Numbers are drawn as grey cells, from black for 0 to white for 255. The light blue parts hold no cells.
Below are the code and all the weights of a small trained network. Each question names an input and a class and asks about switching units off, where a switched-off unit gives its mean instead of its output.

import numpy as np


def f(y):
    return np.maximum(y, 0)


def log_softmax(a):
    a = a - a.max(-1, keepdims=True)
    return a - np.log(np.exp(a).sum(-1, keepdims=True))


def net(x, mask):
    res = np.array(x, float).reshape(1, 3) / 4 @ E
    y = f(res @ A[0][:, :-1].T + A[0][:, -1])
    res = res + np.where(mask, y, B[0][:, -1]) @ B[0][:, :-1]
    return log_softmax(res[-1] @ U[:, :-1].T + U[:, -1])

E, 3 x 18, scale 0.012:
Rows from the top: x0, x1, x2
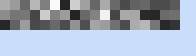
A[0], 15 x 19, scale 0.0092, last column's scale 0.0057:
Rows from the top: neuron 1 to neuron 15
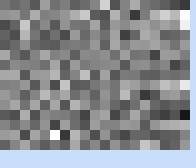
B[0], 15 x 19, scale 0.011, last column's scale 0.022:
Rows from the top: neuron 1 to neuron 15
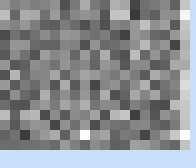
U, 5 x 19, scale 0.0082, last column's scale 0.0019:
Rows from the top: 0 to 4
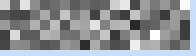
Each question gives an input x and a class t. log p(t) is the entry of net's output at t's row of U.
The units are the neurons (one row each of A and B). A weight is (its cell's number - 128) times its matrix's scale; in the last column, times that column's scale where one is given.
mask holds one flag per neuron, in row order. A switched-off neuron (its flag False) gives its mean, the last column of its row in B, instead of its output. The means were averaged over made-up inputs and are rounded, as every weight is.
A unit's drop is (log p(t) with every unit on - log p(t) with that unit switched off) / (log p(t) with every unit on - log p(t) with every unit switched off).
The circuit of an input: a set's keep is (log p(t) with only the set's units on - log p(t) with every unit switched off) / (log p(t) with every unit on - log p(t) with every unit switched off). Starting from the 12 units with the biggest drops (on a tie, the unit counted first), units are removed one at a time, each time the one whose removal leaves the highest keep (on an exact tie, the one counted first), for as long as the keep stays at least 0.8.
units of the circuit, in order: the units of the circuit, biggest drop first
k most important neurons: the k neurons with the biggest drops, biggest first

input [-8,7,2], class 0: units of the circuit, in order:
[neuron 12]
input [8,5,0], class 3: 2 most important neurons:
[neuron 2; neuron 8]
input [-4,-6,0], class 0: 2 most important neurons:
[neuron 2; neuron 10]
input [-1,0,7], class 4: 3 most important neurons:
[neuron 2; neuron 4; neuron 15]
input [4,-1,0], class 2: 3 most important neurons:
[neuron 10; neuron 9; neuron 6]
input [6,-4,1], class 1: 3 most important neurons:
[neuron 12; neuron 11; neuron 4]
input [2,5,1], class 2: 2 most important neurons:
[neuron 12; neuron 1]
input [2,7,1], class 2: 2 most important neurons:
[neuron 12; neuron 1]
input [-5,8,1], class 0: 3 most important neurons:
[neuron 12; neuron 1; neuron 14]
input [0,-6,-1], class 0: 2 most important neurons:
[neuron 14; neuron 2]
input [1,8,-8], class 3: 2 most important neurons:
[neuron 8; neuron 11]
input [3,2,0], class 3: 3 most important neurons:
[neuron 2; neuron 12; neuron 9]
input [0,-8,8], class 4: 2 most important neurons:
[neuron 5; neuron 14]
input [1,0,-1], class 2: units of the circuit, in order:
[neuron 9]
